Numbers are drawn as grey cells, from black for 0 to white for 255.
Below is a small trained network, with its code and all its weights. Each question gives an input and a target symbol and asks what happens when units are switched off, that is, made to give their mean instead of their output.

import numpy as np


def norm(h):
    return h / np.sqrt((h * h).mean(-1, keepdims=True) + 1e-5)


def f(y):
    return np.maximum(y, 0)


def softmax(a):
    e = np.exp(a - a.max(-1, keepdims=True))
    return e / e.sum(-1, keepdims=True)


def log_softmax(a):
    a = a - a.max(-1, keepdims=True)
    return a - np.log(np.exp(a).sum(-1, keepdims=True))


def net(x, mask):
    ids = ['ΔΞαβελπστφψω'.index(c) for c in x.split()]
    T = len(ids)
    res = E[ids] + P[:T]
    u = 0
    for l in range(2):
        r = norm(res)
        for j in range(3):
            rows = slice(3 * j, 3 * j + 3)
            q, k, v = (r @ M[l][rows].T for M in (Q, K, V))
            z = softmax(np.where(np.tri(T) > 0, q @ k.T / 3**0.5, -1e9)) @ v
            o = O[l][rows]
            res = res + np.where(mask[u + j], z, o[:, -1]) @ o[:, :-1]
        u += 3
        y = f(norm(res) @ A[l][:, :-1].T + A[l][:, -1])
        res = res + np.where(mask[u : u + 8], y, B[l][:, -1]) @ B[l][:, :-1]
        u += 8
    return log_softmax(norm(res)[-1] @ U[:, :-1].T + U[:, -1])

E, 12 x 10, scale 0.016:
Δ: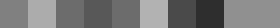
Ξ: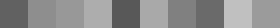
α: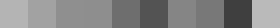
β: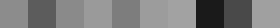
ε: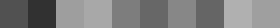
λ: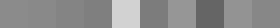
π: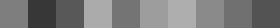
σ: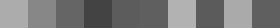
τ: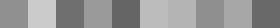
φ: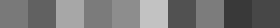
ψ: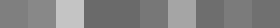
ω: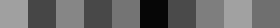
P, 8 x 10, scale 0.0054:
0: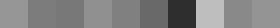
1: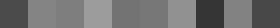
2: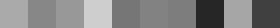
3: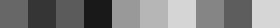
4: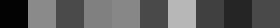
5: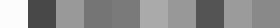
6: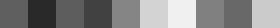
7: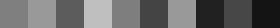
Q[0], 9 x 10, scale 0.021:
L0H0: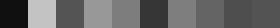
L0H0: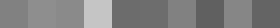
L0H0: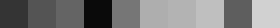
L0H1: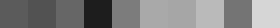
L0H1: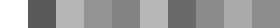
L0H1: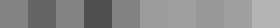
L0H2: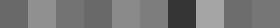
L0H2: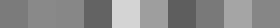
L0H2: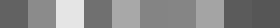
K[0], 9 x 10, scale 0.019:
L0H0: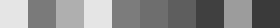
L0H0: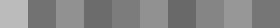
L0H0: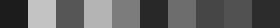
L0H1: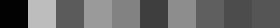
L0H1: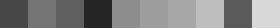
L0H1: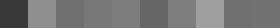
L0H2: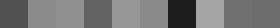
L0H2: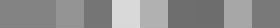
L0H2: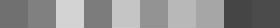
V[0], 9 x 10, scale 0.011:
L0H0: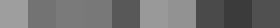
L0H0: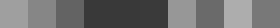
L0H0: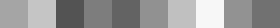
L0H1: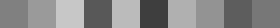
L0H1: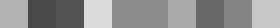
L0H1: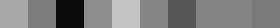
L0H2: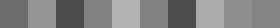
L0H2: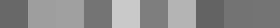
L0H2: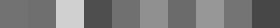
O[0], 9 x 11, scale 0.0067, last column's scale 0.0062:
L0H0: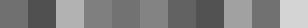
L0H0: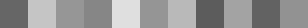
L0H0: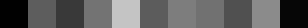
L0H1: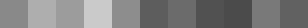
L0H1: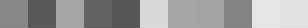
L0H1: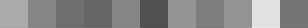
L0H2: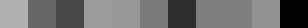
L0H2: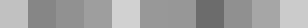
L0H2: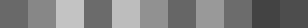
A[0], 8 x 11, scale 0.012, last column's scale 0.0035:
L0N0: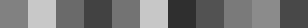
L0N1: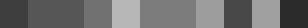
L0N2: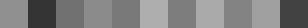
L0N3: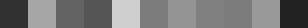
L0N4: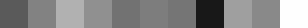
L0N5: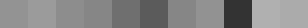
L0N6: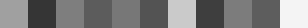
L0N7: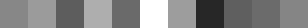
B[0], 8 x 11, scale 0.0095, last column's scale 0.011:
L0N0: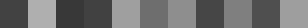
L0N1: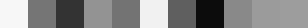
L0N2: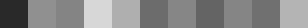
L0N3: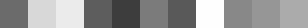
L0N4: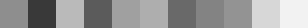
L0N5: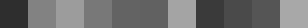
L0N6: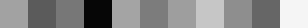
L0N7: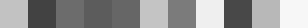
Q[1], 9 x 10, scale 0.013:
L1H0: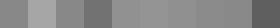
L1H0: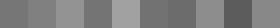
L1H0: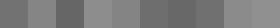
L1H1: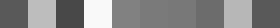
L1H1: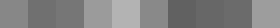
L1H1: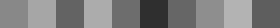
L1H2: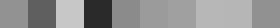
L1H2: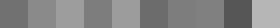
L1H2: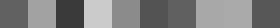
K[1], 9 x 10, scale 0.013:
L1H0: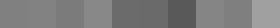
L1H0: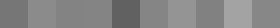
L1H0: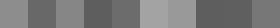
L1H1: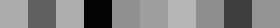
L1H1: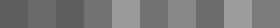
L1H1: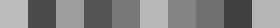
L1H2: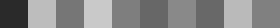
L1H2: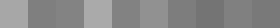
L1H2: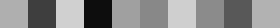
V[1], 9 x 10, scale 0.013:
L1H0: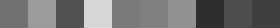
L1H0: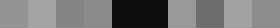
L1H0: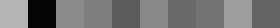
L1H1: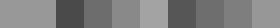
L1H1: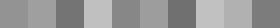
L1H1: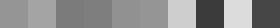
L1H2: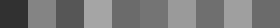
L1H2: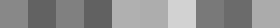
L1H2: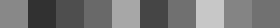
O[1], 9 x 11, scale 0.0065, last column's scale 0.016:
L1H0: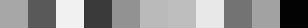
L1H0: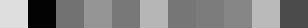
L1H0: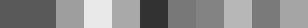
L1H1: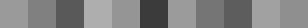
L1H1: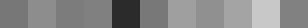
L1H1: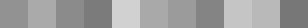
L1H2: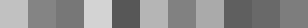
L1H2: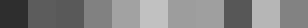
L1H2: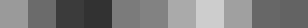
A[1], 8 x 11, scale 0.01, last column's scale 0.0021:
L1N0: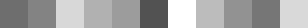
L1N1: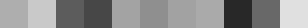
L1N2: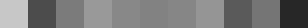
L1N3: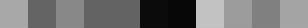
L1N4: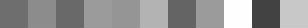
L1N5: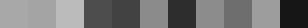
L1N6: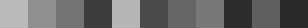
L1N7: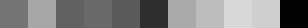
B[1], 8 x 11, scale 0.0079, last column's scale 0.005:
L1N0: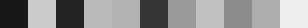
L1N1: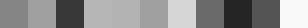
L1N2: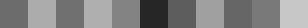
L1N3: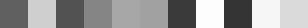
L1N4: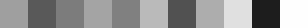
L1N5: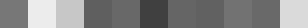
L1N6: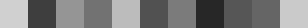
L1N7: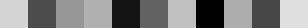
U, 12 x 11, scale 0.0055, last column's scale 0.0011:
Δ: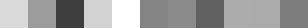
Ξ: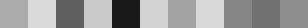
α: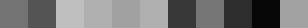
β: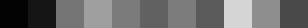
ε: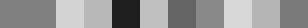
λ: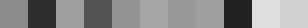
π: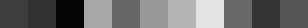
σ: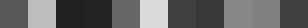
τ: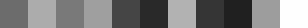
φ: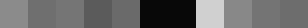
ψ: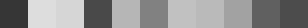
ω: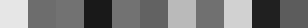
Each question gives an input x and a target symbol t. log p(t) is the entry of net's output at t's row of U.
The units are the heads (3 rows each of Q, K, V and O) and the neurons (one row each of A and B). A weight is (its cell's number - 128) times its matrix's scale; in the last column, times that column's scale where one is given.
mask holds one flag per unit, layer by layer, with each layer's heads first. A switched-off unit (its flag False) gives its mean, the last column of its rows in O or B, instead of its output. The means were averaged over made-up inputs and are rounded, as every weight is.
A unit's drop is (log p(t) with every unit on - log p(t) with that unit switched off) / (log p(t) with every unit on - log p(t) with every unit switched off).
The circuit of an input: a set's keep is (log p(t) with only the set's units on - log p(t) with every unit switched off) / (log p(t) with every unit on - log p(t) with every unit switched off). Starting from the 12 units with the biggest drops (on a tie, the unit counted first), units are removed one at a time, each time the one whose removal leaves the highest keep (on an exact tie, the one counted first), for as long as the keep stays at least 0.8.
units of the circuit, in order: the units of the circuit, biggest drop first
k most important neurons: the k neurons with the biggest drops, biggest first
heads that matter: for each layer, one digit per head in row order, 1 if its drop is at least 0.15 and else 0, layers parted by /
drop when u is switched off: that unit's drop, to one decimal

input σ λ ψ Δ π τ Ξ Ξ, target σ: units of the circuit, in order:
(L0H0; L0N1; L1H0)
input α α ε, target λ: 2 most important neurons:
(L0N4; L0N5)
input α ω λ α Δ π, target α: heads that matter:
000 / 011
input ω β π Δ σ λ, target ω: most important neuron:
(L1N7)
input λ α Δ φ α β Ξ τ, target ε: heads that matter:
110 / 000
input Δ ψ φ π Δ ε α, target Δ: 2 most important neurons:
(L0N0; L0N6)
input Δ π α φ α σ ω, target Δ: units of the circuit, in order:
(L1H1; L0N0)
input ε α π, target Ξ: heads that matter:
100 / 000
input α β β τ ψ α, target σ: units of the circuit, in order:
(L0H0; L0N1)
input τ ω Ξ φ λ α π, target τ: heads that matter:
110 / 000
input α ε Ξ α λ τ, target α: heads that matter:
000 / 010
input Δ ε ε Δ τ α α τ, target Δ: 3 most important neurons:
(L0N0; L0N3; L0N6)
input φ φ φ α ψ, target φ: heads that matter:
100 / 000
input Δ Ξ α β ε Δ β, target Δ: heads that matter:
110 / 110
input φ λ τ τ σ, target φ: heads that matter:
100 / 110
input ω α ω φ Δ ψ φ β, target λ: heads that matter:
100 / 000
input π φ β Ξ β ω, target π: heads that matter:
010 / 001
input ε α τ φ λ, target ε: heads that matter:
100 / 010
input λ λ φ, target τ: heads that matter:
111 / 000
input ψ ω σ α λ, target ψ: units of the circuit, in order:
(L0N3)
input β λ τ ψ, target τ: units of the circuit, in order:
(L0H1)
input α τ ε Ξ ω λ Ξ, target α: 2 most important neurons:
(L0N7; L0N5)
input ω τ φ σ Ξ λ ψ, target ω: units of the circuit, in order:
(L0N7; L1H2; L0H2; L0N4)
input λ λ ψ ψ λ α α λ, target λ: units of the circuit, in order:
(L0H1; L0N7)
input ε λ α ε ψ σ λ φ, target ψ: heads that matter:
110 / 000
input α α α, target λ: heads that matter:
100 / 100
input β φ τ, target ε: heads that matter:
100 / 000
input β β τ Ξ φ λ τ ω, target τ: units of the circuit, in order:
(L0H1; L0N5)
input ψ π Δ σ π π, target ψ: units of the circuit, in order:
(L0H0; L0N3)
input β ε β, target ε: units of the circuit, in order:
(L0H0)
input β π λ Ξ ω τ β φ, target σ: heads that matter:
110 / 000
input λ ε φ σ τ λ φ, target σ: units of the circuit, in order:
(L0N1; L0H0)
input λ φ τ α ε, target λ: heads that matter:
110 / 100
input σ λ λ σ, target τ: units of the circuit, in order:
(L0H1)
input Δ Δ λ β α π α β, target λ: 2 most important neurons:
(L0N0; L0N7)
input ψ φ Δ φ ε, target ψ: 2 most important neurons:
(L0N6; L1N0)
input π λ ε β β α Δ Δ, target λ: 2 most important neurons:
(L0N7; L0N4)
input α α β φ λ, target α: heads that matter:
000 / 010
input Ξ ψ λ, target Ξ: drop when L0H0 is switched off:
0.3
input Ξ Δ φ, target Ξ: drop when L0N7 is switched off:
0.3
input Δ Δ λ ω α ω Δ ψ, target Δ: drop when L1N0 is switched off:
0.0
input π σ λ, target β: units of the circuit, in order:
(L0H0)
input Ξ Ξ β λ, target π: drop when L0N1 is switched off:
0.1
